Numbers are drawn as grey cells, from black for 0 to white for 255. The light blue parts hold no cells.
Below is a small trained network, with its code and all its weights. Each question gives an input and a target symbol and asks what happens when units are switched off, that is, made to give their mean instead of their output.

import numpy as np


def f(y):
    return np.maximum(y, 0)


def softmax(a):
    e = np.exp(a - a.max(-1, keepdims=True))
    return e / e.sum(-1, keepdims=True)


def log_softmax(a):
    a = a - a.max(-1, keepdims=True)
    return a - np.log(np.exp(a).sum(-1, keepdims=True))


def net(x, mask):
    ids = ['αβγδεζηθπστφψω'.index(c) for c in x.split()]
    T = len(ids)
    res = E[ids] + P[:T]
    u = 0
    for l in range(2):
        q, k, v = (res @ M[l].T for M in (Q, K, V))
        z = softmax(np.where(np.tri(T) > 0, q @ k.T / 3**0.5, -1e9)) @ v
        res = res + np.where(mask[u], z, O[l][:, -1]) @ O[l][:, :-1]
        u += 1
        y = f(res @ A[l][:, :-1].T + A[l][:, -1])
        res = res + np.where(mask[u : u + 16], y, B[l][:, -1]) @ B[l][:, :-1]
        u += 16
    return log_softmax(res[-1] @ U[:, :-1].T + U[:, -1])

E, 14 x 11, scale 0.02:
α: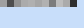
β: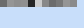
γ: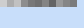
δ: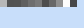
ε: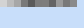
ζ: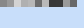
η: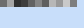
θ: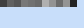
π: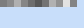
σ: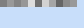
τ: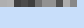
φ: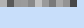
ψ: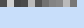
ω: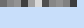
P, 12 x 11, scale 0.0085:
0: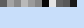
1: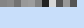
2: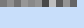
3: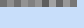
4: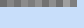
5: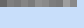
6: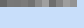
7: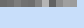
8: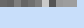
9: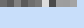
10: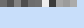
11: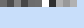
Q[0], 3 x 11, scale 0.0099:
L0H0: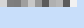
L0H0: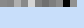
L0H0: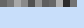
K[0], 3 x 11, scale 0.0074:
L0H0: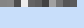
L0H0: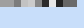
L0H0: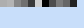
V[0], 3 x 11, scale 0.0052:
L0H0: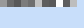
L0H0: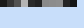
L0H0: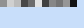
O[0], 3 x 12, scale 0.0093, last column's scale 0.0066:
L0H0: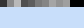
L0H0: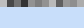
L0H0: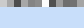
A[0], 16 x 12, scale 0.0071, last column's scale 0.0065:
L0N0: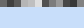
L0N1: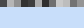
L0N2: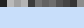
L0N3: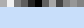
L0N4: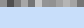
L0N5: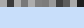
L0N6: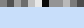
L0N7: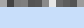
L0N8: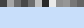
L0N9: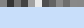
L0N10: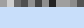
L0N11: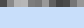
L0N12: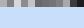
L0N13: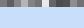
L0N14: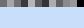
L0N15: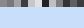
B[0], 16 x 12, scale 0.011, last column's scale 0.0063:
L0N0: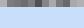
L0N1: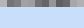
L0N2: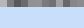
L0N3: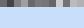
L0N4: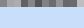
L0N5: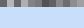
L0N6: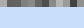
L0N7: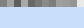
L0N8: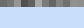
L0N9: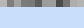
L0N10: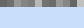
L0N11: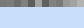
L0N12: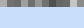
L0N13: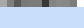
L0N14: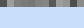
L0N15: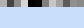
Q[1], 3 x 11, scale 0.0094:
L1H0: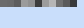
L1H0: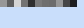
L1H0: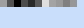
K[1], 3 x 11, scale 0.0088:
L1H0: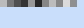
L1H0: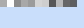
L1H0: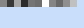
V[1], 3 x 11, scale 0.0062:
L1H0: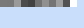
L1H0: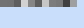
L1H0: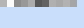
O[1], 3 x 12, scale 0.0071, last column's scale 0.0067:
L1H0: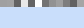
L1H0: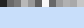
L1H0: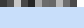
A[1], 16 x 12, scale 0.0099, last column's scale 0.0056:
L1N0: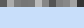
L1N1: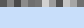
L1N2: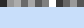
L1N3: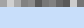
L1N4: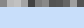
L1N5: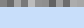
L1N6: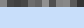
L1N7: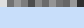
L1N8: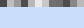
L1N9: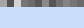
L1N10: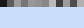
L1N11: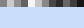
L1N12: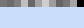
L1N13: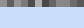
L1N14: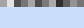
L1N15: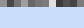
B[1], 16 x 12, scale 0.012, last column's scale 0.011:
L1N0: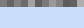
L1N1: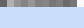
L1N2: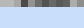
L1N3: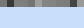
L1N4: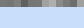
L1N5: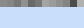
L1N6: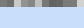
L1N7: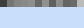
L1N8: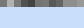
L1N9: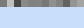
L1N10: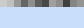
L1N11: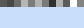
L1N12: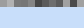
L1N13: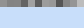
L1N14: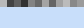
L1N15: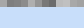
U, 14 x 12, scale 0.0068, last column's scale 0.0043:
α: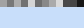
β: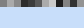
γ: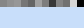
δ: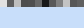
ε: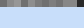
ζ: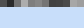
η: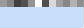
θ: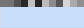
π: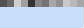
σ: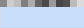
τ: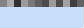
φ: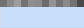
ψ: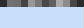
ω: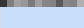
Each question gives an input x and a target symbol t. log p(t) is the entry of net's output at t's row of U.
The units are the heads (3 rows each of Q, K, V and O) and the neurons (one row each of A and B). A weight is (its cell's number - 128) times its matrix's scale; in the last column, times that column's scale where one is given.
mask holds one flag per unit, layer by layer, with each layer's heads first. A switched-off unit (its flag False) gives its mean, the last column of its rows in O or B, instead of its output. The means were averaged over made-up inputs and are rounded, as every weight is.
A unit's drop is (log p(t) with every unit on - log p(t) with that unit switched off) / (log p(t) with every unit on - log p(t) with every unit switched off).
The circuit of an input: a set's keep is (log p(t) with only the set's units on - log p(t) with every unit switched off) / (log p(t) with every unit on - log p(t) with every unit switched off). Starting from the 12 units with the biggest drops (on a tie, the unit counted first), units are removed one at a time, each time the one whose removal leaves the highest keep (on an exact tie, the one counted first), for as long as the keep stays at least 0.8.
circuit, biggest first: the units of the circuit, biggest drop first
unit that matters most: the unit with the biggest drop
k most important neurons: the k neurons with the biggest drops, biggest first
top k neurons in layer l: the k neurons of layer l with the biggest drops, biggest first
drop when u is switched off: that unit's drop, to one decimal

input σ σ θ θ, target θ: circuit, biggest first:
(L1H0, L0H0)
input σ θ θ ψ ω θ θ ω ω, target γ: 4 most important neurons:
(L1N11, L1N8, L0N7, L0N3)
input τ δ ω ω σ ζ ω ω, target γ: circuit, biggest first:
(L0H0, L1N11, L1N8)
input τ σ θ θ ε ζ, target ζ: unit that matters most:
L0N7
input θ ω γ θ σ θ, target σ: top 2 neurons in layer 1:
(L1N10, L1N1)
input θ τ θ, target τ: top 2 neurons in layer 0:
(L0N7, L0N5)
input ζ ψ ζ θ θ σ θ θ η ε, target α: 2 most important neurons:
(L0N3, L1N5)
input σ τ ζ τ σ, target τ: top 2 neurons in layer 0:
(L0N3, L0N10)
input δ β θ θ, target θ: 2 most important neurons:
(L1N14, L0N3)
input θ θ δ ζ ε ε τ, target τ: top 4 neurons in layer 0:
(L0N3, L0N13, L0N4, L0N6)
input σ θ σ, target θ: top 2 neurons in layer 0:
(L0N10, L0N3)
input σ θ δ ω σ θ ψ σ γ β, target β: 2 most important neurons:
(L1N4, L1N13)
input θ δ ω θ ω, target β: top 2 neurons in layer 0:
(L0N0, L0N15)
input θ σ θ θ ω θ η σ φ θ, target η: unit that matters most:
L1H0
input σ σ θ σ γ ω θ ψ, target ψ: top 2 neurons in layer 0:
(L0N10, L0N14)
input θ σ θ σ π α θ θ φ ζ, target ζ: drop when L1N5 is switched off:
-0.1
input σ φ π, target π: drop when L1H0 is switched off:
0.1
